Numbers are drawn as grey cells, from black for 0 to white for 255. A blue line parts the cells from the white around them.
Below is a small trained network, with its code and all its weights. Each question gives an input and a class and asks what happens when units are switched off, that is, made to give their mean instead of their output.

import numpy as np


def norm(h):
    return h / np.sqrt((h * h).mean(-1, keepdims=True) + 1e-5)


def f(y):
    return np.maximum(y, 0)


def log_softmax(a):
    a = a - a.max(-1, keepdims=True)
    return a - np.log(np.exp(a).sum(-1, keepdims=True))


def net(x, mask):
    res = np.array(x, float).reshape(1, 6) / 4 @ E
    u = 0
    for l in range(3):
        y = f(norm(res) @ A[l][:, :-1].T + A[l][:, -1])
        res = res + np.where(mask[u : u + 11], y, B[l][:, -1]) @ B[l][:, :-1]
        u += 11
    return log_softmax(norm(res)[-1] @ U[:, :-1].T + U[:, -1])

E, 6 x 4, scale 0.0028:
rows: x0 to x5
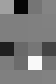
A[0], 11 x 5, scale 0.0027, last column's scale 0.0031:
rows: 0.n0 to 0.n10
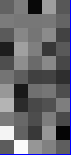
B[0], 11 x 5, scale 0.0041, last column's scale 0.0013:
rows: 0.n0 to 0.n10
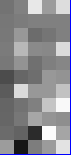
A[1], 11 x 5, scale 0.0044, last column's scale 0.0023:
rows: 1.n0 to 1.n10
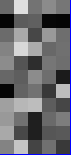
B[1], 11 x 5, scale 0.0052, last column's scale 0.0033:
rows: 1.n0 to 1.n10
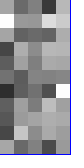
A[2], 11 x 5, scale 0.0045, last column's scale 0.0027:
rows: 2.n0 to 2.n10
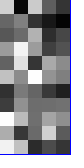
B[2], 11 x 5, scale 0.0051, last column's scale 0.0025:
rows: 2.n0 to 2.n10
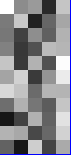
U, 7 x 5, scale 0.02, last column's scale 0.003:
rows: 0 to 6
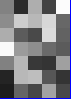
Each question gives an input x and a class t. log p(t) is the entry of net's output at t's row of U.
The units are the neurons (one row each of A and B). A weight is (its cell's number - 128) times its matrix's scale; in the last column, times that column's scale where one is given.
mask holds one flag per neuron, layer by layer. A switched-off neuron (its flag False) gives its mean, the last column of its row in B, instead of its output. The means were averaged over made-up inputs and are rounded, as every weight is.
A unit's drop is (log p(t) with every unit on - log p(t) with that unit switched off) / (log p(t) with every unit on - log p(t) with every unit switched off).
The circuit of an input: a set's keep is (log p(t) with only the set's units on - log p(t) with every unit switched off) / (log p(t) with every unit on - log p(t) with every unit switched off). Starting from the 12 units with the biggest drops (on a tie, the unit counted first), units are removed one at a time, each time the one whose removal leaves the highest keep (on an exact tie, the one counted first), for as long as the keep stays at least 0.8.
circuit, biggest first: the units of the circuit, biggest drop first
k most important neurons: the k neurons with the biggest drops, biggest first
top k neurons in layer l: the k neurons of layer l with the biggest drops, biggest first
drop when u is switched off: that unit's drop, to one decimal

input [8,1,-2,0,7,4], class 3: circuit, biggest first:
[2.n0 2.n5]
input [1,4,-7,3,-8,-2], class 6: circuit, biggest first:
[1.n8 2.n5]
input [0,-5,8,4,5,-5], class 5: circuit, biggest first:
[2.n4]
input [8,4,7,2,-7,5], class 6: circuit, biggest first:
[1.n1 1.n9]
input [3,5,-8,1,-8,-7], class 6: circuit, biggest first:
[1.n1 1.n8]
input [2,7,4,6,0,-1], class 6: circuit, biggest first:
[1.n6 2.n4 1.n1]
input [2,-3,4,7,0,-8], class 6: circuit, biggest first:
[1.n6 2.n4 1.n1]
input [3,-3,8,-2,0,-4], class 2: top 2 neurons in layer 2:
[2.n0 2.n9]
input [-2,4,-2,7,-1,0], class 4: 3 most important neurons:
[1.n6 1.n1 2.n6]
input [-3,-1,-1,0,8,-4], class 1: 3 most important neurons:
[1.n6 2.n5 2.n8]
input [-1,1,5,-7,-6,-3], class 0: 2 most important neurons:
[2.n8 2.n10]
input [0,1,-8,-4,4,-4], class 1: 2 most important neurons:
[0.n10 1.n7]
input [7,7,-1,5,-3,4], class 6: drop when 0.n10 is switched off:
0.0
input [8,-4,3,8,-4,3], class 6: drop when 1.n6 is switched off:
0.1
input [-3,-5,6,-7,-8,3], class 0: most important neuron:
[2.n8]
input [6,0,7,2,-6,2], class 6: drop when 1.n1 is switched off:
0.2
